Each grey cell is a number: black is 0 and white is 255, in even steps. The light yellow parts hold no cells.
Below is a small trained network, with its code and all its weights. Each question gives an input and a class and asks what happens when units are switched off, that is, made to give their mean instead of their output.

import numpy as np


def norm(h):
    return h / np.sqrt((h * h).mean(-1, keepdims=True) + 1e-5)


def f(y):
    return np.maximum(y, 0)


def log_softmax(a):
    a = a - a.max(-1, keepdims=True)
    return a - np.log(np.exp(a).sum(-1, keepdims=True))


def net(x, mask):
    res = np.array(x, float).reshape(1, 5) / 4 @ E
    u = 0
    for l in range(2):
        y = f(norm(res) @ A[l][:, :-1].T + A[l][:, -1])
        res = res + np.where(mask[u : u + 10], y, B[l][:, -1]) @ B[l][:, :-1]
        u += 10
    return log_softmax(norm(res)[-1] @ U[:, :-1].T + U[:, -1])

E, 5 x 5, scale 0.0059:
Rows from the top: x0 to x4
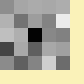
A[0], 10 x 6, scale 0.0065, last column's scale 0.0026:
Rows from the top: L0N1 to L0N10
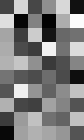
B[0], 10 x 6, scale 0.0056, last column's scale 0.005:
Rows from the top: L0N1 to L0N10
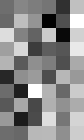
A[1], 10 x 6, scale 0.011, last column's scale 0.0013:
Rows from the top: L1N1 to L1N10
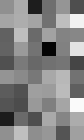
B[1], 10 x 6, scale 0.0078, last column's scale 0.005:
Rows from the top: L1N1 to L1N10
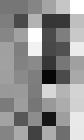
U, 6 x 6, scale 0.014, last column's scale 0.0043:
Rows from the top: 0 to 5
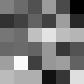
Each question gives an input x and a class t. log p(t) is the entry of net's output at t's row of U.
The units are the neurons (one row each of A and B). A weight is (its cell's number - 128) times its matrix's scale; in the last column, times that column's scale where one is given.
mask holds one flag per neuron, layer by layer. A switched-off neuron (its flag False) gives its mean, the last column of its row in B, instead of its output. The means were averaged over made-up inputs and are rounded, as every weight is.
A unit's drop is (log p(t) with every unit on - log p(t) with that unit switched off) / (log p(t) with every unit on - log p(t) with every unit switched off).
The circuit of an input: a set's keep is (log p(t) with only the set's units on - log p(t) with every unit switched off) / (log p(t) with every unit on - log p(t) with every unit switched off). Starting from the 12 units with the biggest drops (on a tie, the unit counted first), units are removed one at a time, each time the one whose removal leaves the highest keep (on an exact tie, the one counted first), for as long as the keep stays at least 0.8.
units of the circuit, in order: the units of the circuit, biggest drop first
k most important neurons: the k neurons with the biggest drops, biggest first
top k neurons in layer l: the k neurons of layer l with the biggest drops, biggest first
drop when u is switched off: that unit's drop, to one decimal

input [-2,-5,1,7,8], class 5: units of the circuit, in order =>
(L1N9)
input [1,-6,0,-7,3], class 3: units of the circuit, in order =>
(L1N4 L1N9 L1N3)
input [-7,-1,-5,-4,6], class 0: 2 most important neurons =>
(L0N3 L1N4)
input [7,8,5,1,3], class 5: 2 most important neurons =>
(L1N2 L1N6)
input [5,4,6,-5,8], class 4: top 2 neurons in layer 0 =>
(L0N4 L0N8)
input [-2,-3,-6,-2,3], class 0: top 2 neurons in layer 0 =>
(L0N3 L0N7)
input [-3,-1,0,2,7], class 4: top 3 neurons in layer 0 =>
(L0N4 L0N2 L0N7)
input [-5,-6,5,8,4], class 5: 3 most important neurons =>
(L1N9 L1N3 L0N3)
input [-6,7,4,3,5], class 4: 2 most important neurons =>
(L1N1 L0N4)
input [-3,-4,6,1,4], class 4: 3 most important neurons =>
(L0N2 L1N1 L1N2)
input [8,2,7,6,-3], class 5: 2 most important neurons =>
(L1N3 L1N6)
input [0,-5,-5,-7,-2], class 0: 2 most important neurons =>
(L0N3 L0N9)
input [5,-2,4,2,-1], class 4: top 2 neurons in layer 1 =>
(L1N10 L1N4)
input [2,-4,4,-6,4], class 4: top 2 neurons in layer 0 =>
(L0N2 L0N8)
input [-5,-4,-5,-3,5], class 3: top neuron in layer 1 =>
(L1N4)
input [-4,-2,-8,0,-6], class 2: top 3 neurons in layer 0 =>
(L0N9 L0N4 L0N10)
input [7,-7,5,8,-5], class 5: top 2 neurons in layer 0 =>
(L0N7 L0N3)
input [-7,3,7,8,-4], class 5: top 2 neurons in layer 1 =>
(L1N4 L1N3)
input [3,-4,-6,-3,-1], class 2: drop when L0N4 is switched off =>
0.2
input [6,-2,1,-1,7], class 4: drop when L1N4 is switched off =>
0.1
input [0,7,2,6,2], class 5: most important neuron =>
(L1N6)
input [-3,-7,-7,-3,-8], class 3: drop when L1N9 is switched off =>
0.2
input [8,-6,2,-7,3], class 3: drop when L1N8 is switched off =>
0.1
